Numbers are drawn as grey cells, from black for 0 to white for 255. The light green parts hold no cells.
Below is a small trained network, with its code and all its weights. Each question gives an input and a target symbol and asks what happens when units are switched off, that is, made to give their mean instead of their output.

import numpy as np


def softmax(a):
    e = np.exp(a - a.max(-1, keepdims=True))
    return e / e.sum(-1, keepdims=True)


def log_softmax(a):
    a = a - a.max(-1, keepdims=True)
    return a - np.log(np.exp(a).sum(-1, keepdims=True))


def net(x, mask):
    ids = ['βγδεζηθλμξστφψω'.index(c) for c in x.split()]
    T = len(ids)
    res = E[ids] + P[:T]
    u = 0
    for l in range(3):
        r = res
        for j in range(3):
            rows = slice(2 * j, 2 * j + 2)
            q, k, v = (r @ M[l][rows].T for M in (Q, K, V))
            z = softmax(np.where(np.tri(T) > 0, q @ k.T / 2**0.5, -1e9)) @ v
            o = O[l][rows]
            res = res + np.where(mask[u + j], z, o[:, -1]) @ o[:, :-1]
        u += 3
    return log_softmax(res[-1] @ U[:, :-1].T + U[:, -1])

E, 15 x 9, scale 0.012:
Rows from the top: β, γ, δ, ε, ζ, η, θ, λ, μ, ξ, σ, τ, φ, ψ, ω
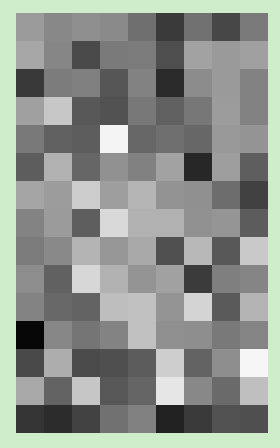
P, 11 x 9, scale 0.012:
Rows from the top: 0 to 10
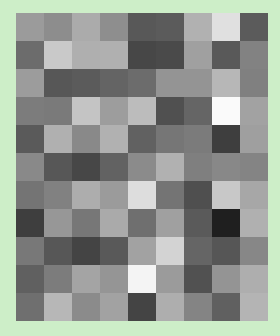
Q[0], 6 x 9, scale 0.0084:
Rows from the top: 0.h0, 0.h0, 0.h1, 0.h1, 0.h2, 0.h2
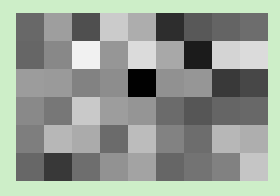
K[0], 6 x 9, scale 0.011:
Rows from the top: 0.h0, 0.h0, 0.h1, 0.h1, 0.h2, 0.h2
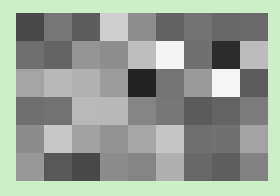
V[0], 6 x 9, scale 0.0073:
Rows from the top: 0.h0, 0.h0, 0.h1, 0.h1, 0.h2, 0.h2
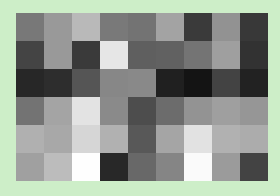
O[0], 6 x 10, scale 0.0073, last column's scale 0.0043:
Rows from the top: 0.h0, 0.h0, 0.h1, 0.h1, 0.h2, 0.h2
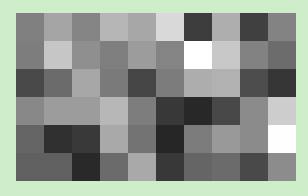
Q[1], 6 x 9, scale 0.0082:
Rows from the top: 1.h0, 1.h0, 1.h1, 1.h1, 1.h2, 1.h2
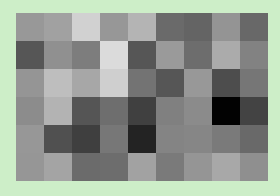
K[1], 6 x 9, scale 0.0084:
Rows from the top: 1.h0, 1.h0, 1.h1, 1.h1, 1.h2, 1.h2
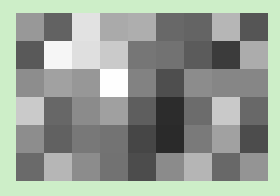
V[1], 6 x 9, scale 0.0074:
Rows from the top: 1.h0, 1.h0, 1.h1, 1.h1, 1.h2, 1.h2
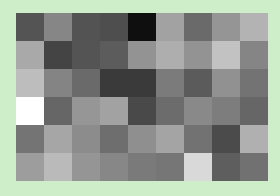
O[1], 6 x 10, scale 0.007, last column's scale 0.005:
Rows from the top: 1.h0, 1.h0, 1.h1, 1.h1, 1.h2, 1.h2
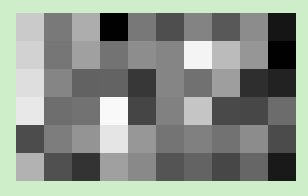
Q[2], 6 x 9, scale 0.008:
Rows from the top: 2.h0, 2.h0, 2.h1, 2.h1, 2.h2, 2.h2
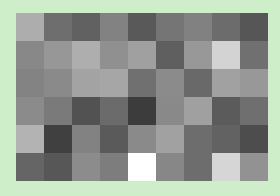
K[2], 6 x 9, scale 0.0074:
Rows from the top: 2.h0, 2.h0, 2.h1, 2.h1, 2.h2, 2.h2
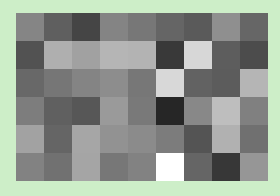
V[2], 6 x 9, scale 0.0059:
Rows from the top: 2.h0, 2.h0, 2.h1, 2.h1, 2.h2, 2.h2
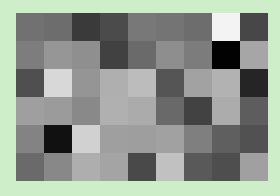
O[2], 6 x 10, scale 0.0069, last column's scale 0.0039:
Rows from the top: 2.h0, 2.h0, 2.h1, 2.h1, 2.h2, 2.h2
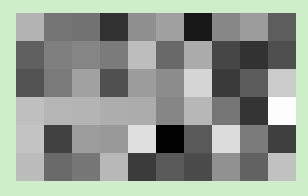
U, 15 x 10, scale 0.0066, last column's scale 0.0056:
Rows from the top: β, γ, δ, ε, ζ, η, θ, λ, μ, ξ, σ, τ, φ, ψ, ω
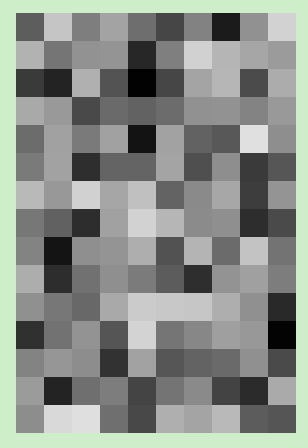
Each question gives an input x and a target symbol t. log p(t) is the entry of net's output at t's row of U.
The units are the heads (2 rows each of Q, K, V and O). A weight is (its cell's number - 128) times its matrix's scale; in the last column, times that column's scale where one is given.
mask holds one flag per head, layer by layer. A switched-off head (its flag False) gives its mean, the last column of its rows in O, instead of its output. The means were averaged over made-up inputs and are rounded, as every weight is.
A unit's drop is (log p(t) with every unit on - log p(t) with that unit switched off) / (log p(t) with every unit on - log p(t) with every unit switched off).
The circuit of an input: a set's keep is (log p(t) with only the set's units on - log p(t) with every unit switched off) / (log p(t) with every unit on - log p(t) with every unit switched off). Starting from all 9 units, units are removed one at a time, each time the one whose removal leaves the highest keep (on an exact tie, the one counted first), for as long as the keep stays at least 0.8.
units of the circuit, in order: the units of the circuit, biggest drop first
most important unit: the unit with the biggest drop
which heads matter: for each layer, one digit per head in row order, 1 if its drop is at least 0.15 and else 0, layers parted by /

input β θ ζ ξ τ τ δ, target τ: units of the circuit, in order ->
1.h1
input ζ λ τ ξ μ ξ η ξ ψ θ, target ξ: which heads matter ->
100 / 000 / 011
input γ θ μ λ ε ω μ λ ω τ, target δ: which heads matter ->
011 / 000 / 000
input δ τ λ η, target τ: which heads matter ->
100 / 010 / 000
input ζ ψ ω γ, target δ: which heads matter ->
010 / 000 / 000
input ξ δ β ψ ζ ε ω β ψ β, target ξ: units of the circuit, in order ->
0.h0, 2.h2
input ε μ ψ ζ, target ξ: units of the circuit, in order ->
0.h0, 2.h1
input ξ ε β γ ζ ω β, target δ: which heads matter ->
010 / 000 / 000
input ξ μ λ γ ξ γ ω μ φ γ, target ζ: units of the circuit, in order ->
0.h2, 2.h1
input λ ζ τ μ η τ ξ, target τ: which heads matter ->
010 / 010 / 000
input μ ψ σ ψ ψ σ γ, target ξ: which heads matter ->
101 / 000 / 011
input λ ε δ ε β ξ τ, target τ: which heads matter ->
001 / 010 / 000
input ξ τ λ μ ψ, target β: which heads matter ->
110 / 000 / 100
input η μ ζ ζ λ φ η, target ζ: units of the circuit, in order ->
2.h1, 0.h2, 2.h2
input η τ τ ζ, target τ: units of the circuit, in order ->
1.h1, 0.h0
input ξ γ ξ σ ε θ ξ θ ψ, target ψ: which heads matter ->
100 / 010 / 100
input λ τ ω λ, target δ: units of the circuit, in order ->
0.h1
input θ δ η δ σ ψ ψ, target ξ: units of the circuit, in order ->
0.h0, 2.h2
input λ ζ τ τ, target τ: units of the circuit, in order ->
1.h1, 0.h0
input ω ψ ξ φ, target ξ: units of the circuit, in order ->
0.h0, 2.h2, 2.h1
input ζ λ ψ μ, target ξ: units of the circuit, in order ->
0.h0, 2.h1
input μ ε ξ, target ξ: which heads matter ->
101 / 000 / 101
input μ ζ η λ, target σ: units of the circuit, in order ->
0.h0, 0.h2, 1.h0
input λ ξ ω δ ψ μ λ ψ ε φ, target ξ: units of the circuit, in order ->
2.h2, 0.h0
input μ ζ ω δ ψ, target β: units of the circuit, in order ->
2.h0, 0.h0, 0.h1
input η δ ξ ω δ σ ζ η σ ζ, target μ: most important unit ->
0.h0
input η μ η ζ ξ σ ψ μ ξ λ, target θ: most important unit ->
2.h2
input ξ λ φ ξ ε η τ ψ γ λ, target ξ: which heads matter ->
100 / 000 / 011
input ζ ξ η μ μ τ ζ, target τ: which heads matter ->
010 / 010 / 000
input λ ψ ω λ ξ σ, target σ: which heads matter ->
111 / 000 / 000
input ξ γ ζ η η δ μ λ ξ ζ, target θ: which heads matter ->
101 / 000 / 001
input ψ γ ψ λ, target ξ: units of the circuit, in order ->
0.h0, 2.h1
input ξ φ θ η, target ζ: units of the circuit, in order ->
2.h2, 1.h0, 2.h1
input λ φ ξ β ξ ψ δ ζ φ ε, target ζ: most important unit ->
0.h2
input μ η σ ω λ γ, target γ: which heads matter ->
010 / 100 / 000
